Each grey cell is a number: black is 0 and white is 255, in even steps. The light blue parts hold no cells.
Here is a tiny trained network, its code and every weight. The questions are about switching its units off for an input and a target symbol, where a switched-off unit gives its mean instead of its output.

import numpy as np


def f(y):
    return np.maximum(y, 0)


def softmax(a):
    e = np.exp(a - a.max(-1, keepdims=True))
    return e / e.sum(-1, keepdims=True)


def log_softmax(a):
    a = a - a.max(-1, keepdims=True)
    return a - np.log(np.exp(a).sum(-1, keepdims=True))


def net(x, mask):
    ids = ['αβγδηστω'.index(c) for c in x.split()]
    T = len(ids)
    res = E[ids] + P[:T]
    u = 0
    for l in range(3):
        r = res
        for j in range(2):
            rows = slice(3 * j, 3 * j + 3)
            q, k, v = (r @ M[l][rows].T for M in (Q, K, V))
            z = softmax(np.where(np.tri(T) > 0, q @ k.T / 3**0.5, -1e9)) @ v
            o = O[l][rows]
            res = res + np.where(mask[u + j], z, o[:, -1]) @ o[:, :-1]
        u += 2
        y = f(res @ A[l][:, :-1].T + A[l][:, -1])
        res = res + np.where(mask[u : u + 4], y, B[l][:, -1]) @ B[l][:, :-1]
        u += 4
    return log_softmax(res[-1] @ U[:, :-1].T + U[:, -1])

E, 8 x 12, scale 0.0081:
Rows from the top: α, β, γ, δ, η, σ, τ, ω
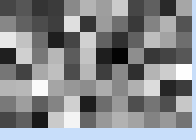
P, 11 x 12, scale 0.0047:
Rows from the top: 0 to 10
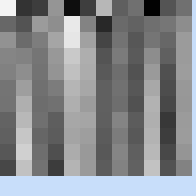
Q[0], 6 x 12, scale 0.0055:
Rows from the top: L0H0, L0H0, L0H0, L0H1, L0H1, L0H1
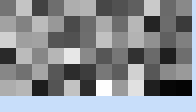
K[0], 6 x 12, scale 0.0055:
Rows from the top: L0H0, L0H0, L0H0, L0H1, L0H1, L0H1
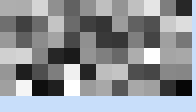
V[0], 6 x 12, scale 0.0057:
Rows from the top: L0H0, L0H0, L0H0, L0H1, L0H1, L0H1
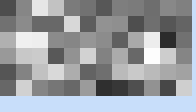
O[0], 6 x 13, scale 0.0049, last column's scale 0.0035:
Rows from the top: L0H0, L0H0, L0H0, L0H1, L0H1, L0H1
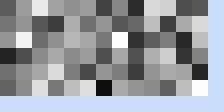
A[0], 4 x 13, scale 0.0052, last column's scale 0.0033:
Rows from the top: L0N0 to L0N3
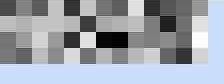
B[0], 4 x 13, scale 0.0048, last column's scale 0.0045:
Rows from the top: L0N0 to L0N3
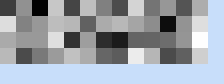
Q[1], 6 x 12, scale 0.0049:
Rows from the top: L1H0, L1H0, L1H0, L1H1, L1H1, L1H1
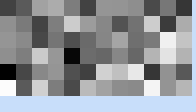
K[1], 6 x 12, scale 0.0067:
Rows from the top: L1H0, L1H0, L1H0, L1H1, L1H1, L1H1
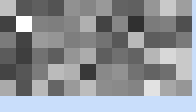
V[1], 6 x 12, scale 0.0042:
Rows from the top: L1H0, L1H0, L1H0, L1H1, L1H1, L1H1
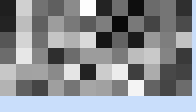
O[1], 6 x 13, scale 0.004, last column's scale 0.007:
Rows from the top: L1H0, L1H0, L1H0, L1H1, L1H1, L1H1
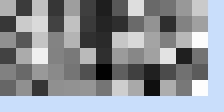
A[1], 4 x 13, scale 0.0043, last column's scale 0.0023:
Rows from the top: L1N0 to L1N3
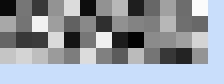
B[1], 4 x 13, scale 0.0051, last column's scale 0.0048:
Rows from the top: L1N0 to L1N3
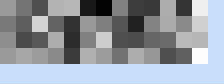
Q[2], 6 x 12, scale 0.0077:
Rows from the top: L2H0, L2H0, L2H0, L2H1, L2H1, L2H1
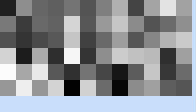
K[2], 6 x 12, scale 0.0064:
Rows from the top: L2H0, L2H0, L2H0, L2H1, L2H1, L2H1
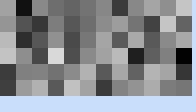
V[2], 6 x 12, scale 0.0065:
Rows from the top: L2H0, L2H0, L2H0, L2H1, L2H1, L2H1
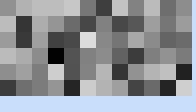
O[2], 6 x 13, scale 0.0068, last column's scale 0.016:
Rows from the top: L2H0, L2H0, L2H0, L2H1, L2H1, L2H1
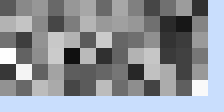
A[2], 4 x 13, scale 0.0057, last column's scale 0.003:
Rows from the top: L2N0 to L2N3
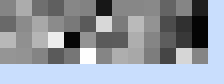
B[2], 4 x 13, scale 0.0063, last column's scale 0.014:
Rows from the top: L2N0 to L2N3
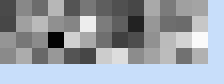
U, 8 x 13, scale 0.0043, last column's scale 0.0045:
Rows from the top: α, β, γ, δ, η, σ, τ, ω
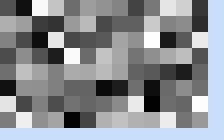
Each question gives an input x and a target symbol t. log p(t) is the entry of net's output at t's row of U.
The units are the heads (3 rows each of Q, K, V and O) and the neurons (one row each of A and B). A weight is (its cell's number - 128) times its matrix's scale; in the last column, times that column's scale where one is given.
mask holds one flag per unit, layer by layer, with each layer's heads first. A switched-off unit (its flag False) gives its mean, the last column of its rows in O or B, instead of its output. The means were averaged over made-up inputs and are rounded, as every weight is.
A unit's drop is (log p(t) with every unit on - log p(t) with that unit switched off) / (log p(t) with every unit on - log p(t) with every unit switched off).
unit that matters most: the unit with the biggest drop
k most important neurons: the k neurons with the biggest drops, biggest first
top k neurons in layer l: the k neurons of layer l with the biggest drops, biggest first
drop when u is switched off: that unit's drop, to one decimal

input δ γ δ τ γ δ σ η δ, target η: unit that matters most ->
L2H0
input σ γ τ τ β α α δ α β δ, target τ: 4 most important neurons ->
(L0N2; L1N3; L2N1; L0N0)
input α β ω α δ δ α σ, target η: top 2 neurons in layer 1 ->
(L1N3; L1N0)
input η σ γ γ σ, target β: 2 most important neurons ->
(L2N2; L0N1)
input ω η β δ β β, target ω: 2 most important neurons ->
(L1N2; L2N2)
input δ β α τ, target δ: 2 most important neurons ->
(L0N0; L0N2)
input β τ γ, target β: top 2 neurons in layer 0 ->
(L0N2; L0N1)
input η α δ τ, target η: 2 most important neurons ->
(L1N2; L2N1)
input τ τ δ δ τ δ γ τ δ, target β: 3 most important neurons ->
(L0N2; L0N1; L2N2)
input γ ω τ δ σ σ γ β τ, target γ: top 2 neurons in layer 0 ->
(L0N2; L0N0)
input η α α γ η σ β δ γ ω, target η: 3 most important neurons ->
(L1N2; L0N2; L2N1)
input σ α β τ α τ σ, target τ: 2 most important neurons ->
(L0N1; L1N3)
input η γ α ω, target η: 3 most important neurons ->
(L1N2; L2N1; L0N2)
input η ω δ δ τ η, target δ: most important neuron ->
(L1N0)
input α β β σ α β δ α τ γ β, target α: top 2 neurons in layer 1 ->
(L1N2; L1N0)
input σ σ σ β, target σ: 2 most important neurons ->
(L1N0; L0N1)
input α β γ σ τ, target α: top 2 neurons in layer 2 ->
(L2N2; L2N1)
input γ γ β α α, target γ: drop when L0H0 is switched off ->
0.1
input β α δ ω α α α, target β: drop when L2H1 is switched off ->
0.8
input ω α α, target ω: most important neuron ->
(L1N2)
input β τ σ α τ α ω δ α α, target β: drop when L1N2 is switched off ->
0.3
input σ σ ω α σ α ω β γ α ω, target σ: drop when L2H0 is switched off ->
0.3
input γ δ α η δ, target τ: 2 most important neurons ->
(L0N2; L2N1)
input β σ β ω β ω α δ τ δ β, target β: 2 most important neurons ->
(L2N2; L1N2)
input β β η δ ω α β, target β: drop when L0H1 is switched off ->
0.4
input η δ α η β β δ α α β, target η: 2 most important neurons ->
(L1N2; L2N1)
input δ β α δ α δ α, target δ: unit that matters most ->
L1H1
